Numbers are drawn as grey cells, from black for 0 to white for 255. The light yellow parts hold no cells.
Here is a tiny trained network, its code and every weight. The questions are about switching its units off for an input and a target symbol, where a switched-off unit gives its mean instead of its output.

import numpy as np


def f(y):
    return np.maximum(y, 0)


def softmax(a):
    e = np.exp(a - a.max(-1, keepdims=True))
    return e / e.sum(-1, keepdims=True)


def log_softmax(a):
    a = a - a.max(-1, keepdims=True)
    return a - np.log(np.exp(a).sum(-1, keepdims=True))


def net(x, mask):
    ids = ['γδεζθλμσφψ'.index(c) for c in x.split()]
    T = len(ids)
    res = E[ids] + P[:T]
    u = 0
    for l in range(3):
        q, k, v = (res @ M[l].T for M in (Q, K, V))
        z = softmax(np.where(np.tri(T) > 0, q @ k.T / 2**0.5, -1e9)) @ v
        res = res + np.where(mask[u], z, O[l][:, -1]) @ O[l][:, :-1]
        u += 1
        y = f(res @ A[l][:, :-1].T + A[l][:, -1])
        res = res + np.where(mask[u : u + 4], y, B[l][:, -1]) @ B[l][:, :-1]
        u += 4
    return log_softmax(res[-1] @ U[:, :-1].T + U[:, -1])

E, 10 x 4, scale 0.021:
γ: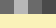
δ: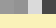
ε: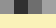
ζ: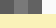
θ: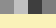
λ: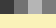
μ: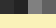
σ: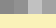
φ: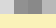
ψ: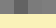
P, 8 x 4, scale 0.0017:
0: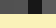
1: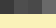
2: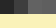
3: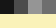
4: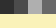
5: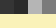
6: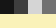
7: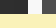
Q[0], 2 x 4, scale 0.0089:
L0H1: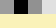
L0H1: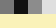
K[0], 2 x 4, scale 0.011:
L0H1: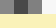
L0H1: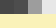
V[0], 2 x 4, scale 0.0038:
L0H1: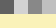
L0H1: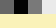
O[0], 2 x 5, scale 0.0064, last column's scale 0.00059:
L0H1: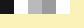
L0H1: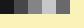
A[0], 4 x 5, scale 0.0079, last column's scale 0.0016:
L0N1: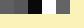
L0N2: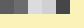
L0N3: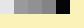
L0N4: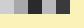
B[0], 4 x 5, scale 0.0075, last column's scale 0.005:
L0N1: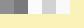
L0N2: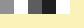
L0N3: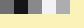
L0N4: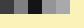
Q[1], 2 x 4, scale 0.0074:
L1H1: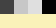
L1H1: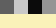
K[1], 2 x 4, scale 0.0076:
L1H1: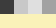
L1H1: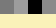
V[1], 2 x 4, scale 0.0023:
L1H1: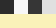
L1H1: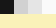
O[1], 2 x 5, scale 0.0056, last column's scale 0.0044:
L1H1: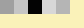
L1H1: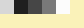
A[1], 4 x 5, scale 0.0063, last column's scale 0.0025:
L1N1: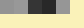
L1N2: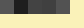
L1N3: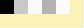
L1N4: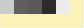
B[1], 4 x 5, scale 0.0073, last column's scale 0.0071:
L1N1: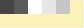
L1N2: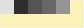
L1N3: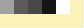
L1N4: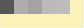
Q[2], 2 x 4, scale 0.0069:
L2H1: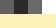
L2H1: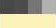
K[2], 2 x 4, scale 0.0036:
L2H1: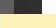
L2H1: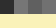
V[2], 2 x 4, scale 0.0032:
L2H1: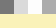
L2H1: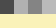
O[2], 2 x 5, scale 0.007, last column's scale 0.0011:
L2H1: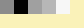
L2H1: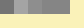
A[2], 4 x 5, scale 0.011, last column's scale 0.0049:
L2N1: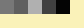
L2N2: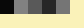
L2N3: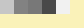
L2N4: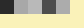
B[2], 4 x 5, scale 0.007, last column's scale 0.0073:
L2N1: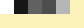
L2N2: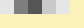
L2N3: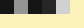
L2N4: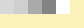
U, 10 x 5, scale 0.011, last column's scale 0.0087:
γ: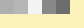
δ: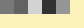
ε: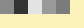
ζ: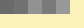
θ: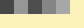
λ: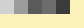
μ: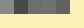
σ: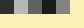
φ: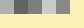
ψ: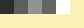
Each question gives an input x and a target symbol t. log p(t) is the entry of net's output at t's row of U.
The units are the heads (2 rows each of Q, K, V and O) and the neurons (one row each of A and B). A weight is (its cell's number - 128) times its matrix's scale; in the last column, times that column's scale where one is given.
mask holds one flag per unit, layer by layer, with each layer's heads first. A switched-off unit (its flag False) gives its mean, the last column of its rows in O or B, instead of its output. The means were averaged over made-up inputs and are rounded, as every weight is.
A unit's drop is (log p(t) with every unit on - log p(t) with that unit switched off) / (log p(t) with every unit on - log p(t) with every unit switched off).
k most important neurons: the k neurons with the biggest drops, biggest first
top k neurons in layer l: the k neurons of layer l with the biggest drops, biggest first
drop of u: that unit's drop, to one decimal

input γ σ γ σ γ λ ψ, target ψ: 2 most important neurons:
(L2N4, L2N2)
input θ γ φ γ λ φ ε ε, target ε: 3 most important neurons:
(L0N1, L2N3, L1N3)
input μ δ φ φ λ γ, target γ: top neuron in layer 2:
(L2N4)
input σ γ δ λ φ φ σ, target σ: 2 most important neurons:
(L2N3, L0N2)
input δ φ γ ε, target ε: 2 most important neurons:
(L0N1, L2N3)
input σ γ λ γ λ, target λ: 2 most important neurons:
(L2N2, L1N3)
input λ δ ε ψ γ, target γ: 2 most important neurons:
(L1N1, L1N3)
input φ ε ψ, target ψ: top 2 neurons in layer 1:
(L1N1, L1N4)
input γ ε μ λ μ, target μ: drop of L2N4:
0.1
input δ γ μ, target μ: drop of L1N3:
0.1
